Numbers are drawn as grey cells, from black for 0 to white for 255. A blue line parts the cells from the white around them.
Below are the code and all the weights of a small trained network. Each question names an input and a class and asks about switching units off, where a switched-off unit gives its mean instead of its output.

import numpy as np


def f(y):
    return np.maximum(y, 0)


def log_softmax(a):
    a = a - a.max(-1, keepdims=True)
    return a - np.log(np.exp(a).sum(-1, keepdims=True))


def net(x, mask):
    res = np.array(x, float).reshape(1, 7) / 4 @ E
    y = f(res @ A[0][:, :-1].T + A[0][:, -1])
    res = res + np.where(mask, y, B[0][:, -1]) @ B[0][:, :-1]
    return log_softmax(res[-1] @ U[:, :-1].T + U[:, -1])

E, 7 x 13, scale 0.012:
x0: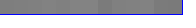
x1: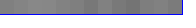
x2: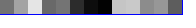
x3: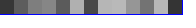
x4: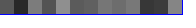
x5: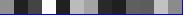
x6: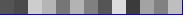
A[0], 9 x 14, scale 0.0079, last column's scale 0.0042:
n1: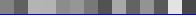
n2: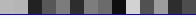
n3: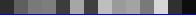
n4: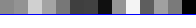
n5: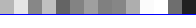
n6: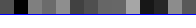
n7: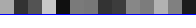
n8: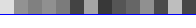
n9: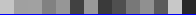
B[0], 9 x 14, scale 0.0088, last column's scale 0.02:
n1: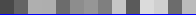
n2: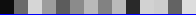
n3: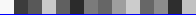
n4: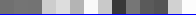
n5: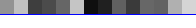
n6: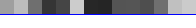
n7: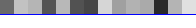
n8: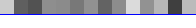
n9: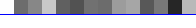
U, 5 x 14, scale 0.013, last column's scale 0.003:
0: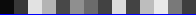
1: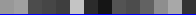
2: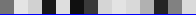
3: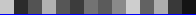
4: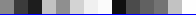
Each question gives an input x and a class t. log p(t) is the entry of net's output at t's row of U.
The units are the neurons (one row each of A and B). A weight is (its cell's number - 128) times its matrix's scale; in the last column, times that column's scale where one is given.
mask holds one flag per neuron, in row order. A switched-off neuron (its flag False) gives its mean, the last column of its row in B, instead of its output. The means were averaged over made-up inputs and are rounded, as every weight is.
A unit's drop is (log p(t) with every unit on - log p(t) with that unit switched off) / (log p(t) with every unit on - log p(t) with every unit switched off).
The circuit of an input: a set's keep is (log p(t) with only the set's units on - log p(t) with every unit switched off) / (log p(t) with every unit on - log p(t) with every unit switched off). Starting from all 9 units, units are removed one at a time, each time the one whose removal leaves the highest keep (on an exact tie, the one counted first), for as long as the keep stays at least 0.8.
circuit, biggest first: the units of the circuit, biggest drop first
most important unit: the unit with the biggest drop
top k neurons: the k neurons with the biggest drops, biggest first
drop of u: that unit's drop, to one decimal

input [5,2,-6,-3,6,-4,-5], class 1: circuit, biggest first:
(n4 n6)
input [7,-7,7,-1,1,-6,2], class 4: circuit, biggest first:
(n4 n7)
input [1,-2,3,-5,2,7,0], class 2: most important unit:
n7
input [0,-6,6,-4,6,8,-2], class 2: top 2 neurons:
(n7 n5)
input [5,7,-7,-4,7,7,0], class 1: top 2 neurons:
(n6 n4)
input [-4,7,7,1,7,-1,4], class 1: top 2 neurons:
(n6 n2)
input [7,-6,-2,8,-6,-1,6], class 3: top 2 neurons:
(n3 n2)
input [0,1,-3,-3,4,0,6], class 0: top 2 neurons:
(n4 n1)
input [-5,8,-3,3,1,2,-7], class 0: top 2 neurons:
(n2 n4)
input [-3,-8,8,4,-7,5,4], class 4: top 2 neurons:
(n4 n6)
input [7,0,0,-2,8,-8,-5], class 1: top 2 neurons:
(n6 n7)
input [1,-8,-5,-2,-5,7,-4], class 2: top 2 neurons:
(n7 n4)
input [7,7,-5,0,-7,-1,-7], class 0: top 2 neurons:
(n2 n4)
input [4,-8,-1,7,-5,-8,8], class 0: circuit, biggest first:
(n7)
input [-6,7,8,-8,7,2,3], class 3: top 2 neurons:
(n9 n8)
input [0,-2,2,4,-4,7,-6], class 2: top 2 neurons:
(n7 n1)
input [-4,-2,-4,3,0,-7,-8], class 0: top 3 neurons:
(n2 n7 n4)
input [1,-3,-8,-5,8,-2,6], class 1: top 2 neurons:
(n4 n6)
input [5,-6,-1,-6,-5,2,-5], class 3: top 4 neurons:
(n8 n9 n6 n1)
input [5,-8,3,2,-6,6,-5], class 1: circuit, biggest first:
(n5)
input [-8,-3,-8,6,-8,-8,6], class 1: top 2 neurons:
(n4 n7)
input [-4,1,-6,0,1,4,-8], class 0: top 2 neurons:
(n2 n4)
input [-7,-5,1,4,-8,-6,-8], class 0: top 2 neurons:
(n2 n6)
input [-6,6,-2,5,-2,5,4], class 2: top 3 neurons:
(n7 n2 n4)
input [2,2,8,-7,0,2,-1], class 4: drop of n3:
0.3
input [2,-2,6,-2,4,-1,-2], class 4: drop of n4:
0.9
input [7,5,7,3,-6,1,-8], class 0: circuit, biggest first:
(n2)
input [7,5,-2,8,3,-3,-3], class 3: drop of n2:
0.0
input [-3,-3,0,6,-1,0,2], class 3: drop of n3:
0.1
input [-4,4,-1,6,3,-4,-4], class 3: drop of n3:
0.5
